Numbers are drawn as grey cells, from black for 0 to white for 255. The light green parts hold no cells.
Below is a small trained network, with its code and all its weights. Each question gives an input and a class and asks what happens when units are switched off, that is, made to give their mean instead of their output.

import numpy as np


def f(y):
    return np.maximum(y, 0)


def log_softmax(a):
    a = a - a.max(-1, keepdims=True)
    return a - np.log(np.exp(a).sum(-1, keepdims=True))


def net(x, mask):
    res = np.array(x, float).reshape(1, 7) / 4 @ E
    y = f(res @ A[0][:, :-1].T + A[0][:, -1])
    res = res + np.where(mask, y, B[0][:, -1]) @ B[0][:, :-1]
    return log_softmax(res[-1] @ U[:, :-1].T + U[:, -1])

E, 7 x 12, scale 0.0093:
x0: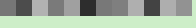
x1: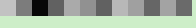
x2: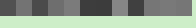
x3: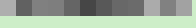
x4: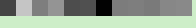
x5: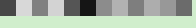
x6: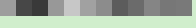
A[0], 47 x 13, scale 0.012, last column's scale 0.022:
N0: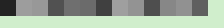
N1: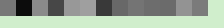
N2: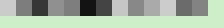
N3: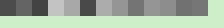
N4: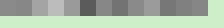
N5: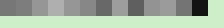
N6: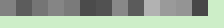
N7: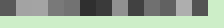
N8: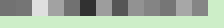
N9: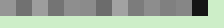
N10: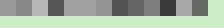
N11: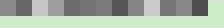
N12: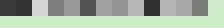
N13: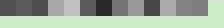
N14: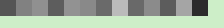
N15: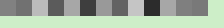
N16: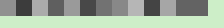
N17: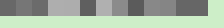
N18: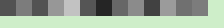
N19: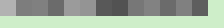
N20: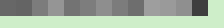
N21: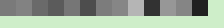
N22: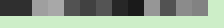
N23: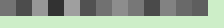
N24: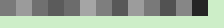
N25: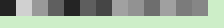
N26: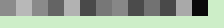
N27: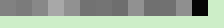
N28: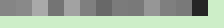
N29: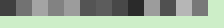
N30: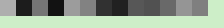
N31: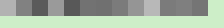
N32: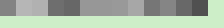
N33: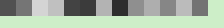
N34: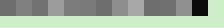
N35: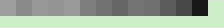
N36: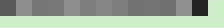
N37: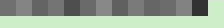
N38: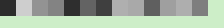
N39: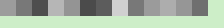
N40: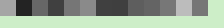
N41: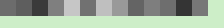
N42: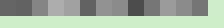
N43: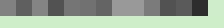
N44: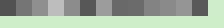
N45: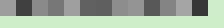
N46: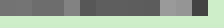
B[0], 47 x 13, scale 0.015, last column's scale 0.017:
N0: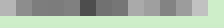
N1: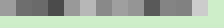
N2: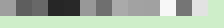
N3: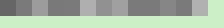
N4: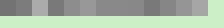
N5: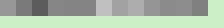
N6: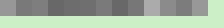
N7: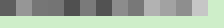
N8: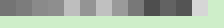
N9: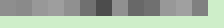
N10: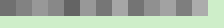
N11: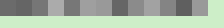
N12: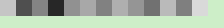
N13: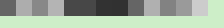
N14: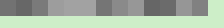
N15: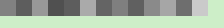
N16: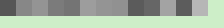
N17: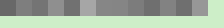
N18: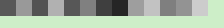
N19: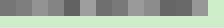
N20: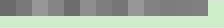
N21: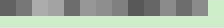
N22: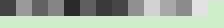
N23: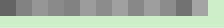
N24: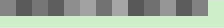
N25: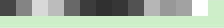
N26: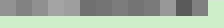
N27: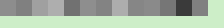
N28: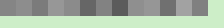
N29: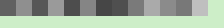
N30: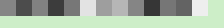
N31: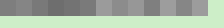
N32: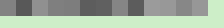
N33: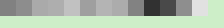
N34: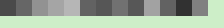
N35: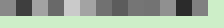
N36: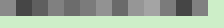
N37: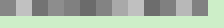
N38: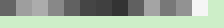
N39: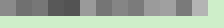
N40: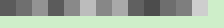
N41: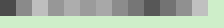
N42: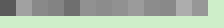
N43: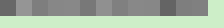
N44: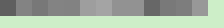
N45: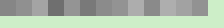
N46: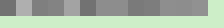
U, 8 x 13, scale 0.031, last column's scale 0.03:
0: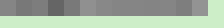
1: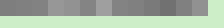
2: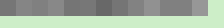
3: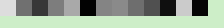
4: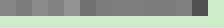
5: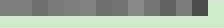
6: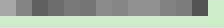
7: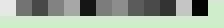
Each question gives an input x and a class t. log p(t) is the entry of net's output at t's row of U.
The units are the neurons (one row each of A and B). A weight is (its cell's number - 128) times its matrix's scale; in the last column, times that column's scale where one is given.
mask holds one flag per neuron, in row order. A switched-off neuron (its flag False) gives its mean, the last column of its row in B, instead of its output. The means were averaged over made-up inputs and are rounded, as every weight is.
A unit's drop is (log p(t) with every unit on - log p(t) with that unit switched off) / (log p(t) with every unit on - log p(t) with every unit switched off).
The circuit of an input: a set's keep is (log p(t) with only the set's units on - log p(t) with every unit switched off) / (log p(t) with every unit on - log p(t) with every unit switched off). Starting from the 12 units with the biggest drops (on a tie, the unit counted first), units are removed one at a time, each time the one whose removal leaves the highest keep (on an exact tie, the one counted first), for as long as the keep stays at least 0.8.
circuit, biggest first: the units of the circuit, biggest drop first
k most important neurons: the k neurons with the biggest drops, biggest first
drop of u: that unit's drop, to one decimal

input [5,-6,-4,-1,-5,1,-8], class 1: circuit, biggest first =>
(N33)
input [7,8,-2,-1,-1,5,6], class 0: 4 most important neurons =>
(N2; N25; N38; N22)
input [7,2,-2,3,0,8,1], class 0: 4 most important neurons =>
(N2; N12; N22; N8)
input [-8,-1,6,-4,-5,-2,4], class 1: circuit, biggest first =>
(N2; N41; N22)
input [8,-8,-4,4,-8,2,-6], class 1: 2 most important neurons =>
(N33; N8)
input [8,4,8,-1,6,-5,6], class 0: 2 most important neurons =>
(N30; N1)
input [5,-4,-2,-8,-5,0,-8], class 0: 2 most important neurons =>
(N12; N15)
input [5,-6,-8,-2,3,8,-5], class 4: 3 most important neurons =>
(N33; N8; N12)
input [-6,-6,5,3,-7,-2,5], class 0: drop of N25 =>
0.1
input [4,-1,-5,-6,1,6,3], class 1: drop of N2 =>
0.2
